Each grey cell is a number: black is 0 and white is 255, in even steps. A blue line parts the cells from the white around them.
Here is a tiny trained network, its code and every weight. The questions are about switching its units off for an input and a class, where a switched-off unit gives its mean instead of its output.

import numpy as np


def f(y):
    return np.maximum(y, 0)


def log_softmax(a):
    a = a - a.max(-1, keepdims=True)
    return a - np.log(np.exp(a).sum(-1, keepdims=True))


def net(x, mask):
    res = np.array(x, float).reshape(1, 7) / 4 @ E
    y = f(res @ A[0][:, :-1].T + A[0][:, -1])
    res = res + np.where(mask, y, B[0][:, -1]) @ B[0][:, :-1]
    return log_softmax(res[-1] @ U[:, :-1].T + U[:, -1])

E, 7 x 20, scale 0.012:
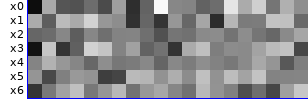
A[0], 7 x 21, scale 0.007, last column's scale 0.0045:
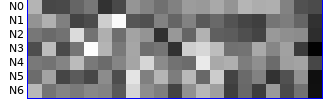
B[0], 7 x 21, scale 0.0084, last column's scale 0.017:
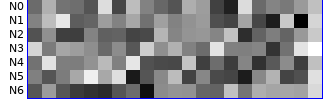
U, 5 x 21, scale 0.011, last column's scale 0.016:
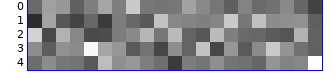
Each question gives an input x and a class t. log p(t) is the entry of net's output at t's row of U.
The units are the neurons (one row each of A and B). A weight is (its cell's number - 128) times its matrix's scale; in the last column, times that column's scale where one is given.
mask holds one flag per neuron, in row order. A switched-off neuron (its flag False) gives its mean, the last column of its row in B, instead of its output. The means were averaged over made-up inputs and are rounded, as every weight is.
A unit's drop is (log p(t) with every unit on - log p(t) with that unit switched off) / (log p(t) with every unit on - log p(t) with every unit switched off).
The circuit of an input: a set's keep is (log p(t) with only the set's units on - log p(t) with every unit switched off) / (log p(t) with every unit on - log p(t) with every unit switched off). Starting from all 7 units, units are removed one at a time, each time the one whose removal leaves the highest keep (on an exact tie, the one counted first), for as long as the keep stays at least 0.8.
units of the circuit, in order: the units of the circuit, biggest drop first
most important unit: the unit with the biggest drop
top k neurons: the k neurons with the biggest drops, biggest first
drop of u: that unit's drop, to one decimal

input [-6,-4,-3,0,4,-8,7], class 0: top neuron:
N1
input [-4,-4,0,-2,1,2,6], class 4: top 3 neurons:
N4, N3, N1
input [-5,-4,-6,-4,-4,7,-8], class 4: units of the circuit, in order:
N0, N1
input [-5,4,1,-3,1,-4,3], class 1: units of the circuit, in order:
N2, N5, N3, N4
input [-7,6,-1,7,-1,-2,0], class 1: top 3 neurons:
N2, N6, N5
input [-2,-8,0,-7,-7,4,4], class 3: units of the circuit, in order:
N5, N3
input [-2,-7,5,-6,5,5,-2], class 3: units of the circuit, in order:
N5, N3
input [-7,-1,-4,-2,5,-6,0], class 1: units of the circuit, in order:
N6, N2
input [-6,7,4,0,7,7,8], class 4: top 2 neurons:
N4, N5
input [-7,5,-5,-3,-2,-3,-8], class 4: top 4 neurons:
N5, N0, N3, N1
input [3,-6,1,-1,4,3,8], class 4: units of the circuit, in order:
N4, N1
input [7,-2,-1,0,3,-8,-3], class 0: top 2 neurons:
N1, N6
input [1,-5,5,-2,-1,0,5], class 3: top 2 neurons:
N5, N3
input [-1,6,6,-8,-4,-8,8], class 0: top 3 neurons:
N1, N3, N5
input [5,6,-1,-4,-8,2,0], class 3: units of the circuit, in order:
N6
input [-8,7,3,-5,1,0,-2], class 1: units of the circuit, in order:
N2, N6
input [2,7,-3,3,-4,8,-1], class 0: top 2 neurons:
N5, N0
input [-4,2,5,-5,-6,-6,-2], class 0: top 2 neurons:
N3, N1
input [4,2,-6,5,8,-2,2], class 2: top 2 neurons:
N3, N6
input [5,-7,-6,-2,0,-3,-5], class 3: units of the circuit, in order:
N5, N6
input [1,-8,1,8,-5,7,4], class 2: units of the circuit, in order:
N3
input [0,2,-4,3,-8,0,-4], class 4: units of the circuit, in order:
N5, N1, N6
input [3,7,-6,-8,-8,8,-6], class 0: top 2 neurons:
N0, N3
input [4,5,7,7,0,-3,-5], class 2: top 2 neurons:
N3, N5
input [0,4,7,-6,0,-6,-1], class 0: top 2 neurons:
N3, N1
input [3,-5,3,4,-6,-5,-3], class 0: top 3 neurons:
N1, N6, N2
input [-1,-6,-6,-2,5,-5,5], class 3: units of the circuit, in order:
N5
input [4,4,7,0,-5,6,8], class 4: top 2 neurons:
N4, N1
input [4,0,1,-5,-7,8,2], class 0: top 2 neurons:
N4, N3
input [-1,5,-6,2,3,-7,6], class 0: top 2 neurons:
N1, N5
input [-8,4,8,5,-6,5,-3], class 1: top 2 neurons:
N6, N2
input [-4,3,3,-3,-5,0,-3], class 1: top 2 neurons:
N3, N5
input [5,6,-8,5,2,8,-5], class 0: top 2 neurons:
N0, N5
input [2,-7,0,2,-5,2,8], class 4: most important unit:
N4
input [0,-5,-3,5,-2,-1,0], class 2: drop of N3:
0.8
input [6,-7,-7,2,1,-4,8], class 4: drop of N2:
0.2
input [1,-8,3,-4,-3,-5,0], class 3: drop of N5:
0.8
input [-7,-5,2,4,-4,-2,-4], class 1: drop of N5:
0.0
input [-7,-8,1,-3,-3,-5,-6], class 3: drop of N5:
1.2
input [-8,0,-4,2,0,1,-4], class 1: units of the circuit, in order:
N6
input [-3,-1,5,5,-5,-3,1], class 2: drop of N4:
0.1
